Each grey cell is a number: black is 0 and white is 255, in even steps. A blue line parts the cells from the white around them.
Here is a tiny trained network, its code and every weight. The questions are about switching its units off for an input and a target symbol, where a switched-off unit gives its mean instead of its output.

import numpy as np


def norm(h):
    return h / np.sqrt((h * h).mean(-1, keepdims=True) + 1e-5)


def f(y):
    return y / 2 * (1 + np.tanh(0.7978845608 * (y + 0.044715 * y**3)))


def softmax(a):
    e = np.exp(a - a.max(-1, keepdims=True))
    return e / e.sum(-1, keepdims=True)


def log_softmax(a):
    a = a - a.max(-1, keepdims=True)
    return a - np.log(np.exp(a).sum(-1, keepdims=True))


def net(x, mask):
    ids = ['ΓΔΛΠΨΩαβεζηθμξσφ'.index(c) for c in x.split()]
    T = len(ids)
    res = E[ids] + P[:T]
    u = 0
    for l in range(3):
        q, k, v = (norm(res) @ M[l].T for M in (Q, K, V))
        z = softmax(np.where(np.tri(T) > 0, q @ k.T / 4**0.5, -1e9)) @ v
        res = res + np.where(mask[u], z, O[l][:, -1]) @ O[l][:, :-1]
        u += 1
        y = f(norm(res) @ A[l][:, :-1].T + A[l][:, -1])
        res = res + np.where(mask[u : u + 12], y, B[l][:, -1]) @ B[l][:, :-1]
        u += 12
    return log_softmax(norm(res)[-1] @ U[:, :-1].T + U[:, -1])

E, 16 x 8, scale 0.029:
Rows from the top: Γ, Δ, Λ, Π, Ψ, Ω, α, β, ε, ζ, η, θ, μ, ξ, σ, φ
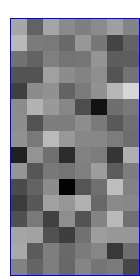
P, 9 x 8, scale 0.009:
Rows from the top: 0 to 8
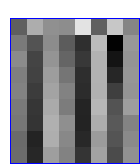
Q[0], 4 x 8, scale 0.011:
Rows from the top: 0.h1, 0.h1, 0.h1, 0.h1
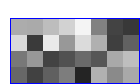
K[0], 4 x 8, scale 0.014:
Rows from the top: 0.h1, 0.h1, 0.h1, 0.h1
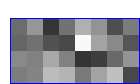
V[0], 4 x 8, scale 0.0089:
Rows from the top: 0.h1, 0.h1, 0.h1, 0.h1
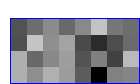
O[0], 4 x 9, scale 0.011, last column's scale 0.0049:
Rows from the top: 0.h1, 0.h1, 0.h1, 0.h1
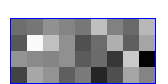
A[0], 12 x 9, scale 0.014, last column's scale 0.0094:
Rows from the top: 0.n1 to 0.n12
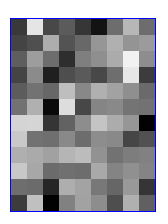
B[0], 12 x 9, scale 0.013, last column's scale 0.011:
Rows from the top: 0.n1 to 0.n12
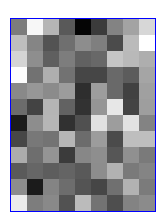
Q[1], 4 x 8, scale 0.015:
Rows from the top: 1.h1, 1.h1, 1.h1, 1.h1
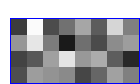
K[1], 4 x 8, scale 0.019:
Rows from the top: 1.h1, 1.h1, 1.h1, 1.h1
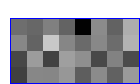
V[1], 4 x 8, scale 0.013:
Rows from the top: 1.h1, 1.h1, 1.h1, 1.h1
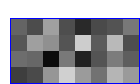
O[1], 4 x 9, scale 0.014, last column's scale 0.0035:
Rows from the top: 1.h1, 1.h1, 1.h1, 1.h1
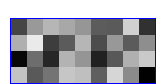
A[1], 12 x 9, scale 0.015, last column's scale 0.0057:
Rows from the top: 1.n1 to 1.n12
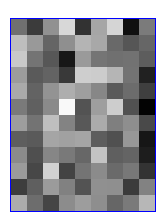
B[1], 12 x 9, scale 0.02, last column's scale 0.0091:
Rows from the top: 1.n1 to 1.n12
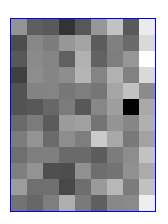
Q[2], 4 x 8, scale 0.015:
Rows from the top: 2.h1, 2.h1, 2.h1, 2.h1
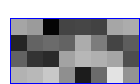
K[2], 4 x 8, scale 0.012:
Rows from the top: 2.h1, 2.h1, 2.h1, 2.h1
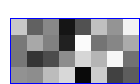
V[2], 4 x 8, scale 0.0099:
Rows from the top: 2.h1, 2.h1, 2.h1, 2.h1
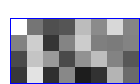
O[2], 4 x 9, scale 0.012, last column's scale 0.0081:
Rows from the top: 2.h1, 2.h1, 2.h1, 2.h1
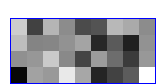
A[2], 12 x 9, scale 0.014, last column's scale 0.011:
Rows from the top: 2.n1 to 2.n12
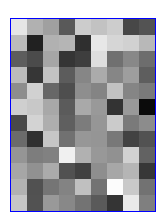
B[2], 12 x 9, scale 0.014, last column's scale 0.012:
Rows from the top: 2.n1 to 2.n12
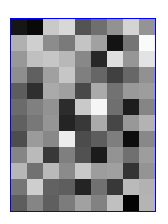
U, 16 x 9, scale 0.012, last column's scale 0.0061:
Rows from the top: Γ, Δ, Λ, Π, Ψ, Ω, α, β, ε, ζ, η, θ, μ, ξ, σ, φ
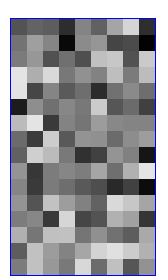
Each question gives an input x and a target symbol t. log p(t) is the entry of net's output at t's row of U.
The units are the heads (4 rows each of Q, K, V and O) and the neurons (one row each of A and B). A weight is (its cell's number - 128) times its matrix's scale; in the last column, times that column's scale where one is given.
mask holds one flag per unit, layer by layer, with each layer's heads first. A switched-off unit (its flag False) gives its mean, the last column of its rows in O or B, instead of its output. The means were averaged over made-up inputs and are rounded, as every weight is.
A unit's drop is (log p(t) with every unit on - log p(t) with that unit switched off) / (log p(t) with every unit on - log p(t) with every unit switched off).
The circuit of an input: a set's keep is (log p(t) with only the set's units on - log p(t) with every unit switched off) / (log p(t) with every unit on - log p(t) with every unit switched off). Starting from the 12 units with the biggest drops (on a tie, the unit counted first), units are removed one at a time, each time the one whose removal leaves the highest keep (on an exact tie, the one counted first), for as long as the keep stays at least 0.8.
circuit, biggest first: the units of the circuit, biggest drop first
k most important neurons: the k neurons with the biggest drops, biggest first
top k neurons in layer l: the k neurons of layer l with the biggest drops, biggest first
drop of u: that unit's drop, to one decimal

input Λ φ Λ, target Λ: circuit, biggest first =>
0.h1, 1.n1
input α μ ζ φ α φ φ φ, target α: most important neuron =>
0.n11
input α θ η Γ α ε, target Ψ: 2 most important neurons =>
0.n4, 0.n1
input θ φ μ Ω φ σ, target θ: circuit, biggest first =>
1.h1, 2.n1
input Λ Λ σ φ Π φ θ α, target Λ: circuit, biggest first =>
0.h1, 1.n1
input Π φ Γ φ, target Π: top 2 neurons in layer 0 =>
0.n1, 0.n8
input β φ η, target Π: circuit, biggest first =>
1.h1, 0.n1
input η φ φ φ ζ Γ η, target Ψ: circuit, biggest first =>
0.h1, 0.n4
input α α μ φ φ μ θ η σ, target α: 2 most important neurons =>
0.n11, 0.n1
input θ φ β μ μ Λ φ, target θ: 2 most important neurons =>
2.n1, 0.n1
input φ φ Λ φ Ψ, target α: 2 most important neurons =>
0.n3, 2.n2
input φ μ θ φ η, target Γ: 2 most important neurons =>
0.n1, 0.n2
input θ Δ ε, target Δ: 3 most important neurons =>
0.n12, 2.n6, 2.n12
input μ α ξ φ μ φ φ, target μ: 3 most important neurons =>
0.n8, 0.n6, 0.n1
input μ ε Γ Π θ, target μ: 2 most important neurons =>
0.n1, 0.n2
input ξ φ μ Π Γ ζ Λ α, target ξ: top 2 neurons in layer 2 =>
2.n2, 2.n3
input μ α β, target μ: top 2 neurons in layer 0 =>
0.n8, 0.n1
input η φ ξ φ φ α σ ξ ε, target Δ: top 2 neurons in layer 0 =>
0.n12, 0.n10
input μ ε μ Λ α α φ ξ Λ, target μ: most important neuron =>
0.n8
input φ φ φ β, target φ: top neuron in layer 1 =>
1.n2
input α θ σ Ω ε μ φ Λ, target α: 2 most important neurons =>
0.n11, 0.n1
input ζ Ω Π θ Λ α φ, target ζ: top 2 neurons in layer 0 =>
0.n1, 0.n11
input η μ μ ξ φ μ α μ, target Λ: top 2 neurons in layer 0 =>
0.n6, 0.n1
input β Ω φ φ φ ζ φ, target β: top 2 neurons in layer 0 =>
0.n1, 0.n9
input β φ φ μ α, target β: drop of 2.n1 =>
0.4
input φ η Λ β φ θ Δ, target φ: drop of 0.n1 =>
0.3
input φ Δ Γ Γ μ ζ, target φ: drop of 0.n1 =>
0.2
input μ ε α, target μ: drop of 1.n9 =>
0.0
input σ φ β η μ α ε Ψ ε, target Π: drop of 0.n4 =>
0.2
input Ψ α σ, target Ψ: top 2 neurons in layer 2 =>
2.n3, 2.n2
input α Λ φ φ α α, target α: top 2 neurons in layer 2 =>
2.n2, 2.n9
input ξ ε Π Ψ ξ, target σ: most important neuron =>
2.n3
